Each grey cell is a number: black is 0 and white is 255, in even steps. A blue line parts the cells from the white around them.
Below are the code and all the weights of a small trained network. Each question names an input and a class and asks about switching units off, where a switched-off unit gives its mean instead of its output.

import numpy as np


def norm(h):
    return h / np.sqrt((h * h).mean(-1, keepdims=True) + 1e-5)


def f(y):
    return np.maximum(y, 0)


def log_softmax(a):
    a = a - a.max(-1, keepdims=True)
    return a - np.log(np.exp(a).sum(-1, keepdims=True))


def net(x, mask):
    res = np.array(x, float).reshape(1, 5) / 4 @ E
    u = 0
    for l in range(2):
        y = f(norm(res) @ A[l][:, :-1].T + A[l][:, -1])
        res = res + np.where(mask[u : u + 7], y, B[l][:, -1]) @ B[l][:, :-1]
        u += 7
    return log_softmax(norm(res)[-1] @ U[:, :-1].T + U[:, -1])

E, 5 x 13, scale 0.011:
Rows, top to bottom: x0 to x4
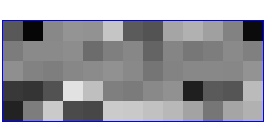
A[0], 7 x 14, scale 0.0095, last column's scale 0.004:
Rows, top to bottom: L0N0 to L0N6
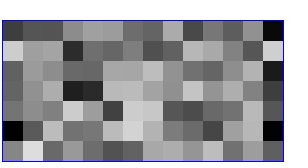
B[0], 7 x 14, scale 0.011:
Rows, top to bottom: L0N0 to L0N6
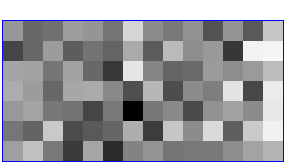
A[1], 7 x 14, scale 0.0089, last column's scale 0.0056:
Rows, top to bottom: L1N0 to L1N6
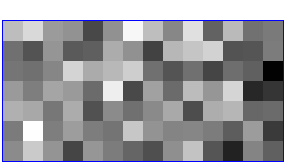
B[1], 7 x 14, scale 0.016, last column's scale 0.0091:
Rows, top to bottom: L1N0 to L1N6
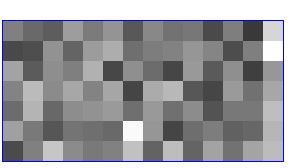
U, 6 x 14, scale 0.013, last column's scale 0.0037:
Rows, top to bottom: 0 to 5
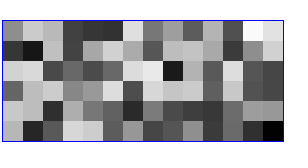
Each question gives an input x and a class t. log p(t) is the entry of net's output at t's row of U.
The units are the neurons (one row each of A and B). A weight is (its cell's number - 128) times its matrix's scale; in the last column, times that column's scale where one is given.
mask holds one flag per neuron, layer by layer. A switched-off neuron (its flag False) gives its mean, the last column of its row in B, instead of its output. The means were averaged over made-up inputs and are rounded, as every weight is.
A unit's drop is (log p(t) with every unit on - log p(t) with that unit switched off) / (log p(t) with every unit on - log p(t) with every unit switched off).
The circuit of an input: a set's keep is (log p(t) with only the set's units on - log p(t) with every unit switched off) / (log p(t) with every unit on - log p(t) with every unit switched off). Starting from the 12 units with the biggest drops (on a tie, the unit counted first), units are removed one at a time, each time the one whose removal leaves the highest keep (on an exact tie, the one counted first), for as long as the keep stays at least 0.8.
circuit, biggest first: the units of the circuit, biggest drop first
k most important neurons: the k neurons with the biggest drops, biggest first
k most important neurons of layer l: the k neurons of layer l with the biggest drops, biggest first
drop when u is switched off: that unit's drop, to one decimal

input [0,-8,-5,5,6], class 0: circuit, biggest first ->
[L0N2]
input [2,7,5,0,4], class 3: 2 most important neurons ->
[L0N3 L0N1]
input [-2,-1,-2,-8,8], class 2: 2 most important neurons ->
[L0N3 L0N2]
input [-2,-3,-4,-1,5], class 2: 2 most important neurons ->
[L0N3 L0N2]
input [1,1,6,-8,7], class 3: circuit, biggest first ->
[L0N3 L1N3]
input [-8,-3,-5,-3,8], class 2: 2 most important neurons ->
[L0N3 L1N0]
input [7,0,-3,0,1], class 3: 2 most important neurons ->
[L0N1 L1N3]
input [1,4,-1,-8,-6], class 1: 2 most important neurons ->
[L1N1 L0N2]
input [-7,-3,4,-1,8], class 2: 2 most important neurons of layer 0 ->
[L0N3 L0N1]
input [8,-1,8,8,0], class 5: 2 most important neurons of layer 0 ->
[L0N0 L0N1]
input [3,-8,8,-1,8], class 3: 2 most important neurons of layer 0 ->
[L0N3 L0N1]
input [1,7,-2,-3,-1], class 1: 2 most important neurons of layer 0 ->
[L0N1 L0N2]
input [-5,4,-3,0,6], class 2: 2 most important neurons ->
[L0N3 L0N1]
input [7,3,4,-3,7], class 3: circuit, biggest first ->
[L0N3]
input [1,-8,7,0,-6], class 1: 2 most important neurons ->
[L0N3 L0N4]
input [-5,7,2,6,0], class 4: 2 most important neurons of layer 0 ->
[L0N4 L0N1]
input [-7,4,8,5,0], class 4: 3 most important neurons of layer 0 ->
[L0N4 L0N1 L0N5]
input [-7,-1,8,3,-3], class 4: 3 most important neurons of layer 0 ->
[L0N4 L0N1 L0N5]
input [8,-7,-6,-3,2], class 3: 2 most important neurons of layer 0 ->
[L0N5 L0N3]
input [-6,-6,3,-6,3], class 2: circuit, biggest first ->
[L0N3]
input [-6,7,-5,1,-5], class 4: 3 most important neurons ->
[L0N5 L0N4 L0N1]
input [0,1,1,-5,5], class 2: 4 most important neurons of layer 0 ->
[L0N3 L0N2 L0N1 L0N4]
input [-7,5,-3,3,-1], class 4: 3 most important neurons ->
[L0N4 L0N1 L0N5]
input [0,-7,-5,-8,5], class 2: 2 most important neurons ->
[L0N3 L0N1]
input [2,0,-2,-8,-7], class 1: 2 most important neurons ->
[L1N1 L0N2]
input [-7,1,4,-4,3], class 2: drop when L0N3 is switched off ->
0.2
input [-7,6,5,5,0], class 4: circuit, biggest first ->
[L0N4]
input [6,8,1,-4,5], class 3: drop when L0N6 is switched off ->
0.0
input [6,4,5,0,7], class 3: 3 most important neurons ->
[L0N3 L0N1 L1N3]
